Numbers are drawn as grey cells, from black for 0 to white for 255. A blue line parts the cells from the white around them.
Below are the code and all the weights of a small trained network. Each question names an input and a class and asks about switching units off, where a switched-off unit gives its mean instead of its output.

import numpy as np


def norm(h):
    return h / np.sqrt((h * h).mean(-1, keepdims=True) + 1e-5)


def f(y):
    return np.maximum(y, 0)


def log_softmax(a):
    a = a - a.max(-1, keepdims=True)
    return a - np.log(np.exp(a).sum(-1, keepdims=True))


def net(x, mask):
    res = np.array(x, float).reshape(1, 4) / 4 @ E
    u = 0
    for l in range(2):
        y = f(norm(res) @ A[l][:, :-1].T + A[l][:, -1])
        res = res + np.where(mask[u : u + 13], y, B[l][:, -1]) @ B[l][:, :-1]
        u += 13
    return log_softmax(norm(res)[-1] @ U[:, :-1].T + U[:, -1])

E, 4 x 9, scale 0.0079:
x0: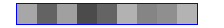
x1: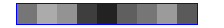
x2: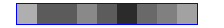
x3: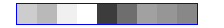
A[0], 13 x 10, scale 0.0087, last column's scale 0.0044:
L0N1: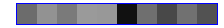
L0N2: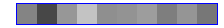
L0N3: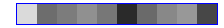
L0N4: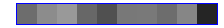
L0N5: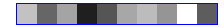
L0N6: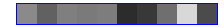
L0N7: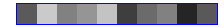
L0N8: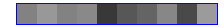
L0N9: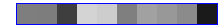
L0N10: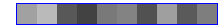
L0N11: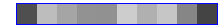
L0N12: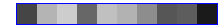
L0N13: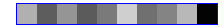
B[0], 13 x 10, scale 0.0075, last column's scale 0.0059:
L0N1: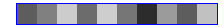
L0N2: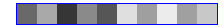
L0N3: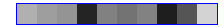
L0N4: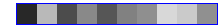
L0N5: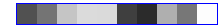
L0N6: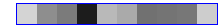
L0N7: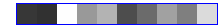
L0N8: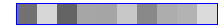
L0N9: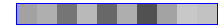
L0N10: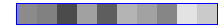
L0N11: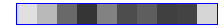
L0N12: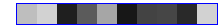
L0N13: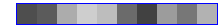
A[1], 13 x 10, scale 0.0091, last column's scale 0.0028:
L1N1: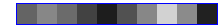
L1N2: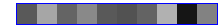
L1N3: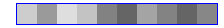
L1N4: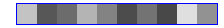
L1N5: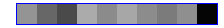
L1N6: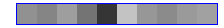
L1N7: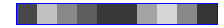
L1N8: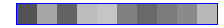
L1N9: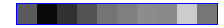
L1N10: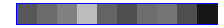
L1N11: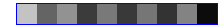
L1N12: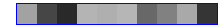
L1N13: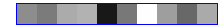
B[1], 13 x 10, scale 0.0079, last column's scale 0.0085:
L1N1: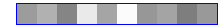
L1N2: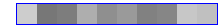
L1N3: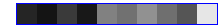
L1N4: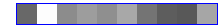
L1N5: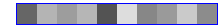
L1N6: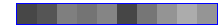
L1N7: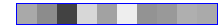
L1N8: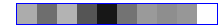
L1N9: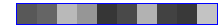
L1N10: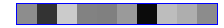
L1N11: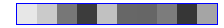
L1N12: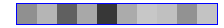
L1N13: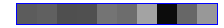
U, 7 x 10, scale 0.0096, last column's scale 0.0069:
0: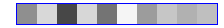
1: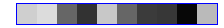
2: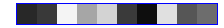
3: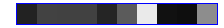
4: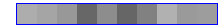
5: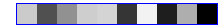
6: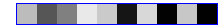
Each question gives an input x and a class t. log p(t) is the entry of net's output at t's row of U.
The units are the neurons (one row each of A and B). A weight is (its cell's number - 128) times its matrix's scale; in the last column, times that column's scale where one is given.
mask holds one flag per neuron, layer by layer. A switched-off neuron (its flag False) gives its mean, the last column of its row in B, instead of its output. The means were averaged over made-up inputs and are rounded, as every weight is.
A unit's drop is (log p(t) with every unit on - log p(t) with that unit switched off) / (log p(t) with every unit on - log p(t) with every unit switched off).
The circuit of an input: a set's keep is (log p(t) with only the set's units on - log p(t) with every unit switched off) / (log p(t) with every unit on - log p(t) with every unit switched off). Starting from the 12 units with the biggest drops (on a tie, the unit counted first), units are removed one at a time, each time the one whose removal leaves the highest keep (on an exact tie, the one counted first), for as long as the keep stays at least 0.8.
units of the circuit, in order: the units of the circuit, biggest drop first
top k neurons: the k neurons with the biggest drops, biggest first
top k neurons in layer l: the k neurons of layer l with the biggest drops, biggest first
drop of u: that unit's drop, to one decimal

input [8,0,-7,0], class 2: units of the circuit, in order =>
(L0N5)
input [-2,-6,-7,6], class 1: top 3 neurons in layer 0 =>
(L0N11 L0N12 L0N10)
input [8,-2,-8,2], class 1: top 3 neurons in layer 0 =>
(L0N11 L0N12 L0N7)
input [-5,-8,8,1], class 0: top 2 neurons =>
(L0N9 L0N2)
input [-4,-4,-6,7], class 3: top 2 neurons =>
(L1N3 L0N5)
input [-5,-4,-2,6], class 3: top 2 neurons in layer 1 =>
(L1N3 L1N13)
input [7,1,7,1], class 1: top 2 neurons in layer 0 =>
(L0N3 L0N6)
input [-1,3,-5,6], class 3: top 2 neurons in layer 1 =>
(L1N3 L1N13)
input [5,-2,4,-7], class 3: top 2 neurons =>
(L1N9 L0N11)
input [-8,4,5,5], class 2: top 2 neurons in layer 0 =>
(L0N1 L0N7)
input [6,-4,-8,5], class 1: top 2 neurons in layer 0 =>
(L0N11 L0N12)
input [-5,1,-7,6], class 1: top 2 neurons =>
(L0N11 L0N12)
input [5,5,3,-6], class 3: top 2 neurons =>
(L1N9 L0N10)
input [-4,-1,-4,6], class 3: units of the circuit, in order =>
(L1N3)
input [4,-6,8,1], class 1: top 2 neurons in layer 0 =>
(L0N3 L0N6)
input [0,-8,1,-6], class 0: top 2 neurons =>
(L0N9 L1N12)
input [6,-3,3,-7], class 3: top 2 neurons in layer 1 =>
(L1N9 L1N12)
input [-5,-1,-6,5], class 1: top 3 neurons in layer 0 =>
(L0N11 L0N12 L0N5)
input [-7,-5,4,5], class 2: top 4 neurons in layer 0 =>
(L0N1 L0N7 L0N10 L0N3)
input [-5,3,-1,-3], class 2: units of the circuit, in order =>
(L0N7)
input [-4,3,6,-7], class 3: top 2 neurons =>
(L1N9 L0N11)
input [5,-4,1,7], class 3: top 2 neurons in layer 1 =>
(L1N3 L1N13)
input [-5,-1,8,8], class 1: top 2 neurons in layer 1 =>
(L1N9 L1N4)
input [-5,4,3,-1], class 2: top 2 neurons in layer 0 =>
(L0N1 L0N7)
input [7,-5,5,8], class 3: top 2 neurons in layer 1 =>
(L1N3 L1N13)
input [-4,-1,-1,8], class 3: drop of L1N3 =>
0.2
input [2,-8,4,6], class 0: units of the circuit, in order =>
(L0N2)
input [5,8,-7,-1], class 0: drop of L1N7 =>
0.1
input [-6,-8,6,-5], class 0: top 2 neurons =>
(L0N9 L1N12)
